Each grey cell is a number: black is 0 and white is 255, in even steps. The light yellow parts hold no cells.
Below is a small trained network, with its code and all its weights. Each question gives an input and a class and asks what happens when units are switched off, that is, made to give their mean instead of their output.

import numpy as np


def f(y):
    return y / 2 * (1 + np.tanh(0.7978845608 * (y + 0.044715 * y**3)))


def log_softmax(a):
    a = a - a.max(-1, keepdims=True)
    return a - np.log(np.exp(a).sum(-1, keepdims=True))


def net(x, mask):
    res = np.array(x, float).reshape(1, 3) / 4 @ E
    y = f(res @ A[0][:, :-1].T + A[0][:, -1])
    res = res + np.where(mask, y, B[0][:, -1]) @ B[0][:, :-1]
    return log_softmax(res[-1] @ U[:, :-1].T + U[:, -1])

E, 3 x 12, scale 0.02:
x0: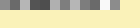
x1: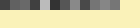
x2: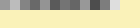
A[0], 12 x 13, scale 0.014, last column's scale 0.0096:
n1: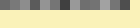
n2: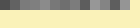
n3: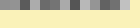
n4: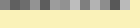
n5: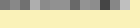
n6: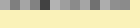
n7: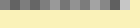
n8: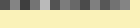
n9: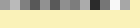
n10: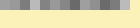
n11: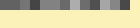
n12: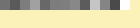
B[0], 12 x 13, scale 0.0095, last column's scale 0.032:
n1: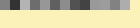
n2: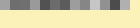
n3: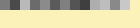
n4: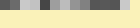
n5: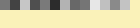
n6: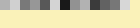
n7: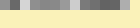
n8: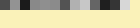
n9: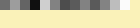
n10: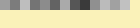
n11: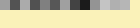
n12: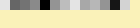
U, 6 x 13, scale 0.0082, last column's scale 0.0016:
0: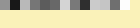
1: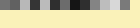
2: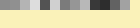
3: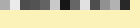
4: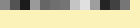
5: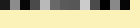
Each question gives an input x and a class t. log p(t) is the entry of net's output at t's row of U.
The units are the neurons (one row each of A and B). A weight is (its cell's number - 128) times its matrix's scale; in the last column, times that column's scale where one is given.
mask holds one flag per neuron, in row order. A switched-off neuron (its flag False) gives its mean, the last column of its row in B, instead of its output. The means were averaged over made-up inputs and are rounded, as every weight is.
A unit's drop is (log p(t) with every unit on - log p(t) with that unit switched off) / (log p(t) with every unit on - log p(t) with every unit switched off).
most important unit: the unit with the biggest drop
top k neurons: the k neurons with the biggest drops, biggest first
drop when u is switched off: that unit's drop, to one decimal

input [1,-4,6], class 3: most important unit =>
n6
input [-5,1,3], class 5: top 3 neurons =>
(n8 n11 n1)
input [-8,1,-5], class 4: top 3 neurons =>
(n8 n11 n1)
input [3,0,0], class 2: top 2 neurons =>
(n9 n5)
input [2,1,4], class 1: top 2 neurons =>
(n8 n6)
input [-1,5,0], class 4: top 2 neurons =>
(n9 n8)
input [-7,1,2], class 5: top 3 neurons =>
(n8 n11 n1)
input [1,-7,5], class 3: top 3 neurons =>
(n6 n11 n1)
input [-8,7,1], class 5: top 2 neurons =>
(n12 n8)
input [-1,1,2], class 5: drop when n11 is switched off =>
0.1
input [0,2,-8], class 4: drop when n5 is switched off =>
0.1
